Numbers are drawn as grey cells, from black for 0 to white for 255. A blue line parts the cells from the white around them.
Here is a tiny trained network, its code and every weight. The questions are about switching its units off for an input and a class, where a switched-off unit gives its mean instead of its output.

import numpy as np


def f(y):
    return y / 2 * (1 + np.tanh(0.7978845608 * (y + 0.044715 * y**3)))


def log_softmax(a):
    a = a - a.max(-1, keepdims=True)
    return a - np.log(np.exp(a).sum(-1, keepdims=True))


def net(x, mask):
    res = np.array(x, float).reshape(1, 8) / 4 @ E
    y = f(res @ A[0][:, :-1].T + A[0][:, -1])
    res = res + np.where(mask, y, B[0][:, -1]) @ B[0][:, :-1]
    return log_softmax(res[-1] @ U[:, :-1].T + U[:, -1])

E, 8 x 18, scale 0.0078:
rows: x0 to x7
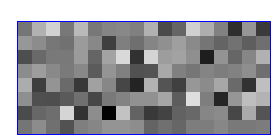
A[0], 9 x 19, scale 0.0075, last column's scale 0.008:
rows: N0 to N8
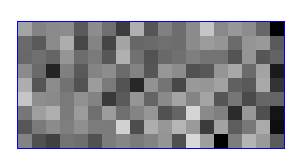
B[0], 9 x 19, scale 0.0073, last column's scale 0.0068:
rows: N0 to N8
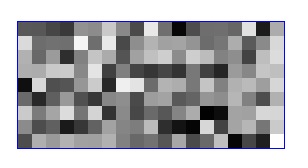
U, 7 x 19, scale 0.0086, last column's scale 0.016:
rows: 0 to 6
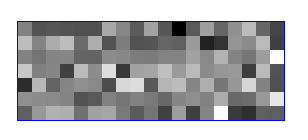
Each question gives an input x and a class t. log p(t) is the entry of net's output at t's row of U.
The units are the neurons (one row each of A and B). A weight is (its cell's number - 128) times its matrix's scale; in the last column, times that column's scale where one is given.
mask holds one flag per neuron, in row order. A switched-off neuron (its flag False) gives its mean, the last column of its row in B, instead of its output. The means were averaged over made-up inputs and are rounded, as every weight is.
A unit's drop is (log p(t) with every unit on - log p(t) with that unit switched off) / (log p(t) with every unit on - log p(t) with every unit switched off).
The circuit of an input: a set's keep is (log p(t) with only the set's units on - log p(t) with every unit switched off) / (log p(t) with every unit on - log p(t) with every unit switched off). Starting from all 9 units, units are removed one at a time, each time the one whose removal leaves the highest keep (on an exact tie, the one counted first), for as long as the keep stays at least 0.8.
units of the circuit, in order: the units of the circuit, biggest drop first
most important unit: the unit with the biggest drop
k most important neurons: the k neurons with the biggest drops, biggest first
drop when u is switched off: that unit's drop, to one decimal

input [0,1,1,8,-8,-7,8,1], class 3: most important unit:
N2
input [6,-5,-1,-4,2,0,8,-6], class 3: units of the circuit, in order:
(N1, N2)
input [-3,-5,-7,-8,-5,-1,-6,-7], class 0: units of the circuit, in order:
(N0, N2)
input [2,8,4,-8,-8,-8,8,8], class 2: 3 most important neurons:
(N2, N4, N8)
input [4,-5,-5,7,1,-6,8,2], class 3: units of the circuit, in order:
(N2, N1)
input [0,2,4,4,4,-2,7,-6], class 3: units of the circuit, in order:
(N1, N2)
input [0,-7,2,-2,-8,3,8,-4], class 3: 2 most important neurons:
(N2, N1)
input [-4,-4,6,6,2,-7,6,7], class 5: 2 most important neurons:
(N8, N0)
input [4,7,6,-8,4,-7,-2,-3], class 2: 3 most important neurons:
(N8, N0, N4)
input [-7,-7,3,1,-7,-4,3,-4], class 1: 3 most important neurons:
(N3, N4, N8)
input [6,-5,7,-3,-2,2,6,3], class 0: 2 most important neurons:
(N7, N3)
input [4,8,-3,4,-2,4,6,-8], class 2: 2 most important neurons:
(N5, N2)
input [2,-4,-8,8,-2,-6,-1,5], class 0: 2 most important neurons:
(N0, N8)
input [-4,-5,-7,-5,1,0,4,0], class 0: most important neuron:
(N0)
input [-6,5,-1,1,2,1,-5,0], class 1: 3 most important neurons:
(N3, N2, N1)
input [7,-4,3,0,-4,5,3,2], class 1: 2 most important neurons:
(N6, N4)
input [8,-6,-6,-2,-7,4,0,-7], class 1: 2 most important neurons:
(N6, N4)
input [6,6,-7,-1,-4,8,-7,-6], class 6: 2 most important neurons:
(N8, N7)
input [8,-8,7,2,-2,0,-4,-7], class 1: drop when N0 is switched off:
0.1
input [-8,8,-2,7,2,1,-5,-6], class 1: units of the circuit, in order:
(N3)
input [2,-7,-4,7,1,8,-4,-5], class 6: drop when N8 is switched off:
0.7
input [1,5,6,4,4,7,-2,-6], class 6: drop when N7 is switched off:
-0.1
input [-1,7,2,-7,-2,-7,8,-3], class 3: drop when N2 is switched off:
0.3
